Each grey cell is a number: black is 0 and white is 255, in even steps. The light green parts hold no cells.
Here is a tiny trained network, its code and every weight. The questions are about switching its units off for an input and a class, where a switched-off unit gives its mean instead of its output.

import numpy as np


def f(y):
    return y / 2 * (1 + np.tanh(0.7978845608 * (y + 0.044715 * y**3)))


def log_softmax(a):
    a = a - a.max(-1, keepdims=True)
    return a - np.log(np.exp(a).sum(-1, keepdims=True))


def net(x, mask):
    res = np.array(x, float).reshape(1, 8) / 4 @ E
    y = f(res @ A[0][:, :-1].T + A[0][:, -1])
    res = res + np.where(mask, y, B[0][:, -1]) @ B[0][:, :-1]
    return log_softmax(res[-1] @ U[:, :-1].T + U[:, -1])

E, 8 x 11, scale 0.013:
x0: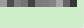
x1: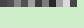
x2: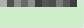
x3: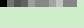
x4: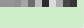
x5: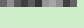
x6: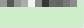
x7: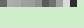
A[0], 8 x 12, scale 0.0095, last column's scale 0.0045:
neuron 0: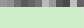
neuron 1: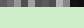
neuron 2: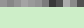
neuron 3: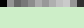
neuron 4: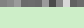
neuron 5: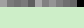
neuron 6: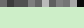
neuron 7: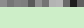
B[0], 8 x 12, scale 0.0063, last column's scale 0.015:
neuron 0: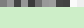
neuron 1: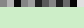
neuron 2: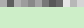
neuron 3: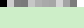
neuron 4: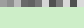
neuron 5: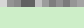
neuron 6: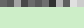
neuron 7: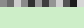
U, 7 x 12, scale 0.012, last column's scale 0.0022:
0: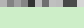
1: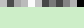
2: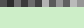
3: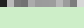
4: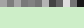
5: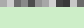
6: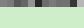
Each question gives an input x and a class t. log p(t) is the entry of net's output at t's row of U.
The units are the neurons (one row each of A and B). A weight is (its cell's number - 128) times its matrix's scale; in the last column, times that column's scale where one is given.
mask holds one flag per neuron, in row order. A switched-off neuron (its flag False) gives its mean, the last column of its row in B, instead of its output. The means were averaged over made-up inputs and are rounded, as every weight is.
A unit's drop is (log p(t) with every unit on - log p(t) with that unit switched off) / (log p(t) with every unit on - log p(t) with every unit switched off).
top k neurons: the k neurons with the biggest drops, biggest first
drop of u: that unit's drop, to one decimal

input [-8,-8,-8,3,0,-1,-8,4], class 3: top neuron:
neuron 3
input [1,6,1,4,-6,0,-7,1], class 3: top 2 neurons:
neuron 3; neuron 0
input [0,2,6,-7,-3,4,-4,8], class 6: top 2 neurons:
neuron 1; neuron 5
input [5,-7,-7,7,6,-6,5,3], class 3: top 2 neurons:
neuron 3; neuron 0
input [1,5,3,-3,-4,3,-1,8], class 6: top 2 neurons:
neuron 1; neuron 5
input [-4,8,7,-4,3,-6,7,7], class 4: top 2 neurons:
neuron 2; neuron 4
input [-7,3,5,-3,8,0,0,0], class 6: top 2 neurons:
neuron 1; neuron 5
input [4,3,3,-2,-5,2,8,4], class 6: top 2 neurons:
neuron 1; neuron 5
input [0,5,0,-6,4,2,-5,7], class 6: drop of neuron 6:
0.0
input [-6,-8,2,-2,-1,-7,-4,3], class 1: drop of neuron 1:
0.1
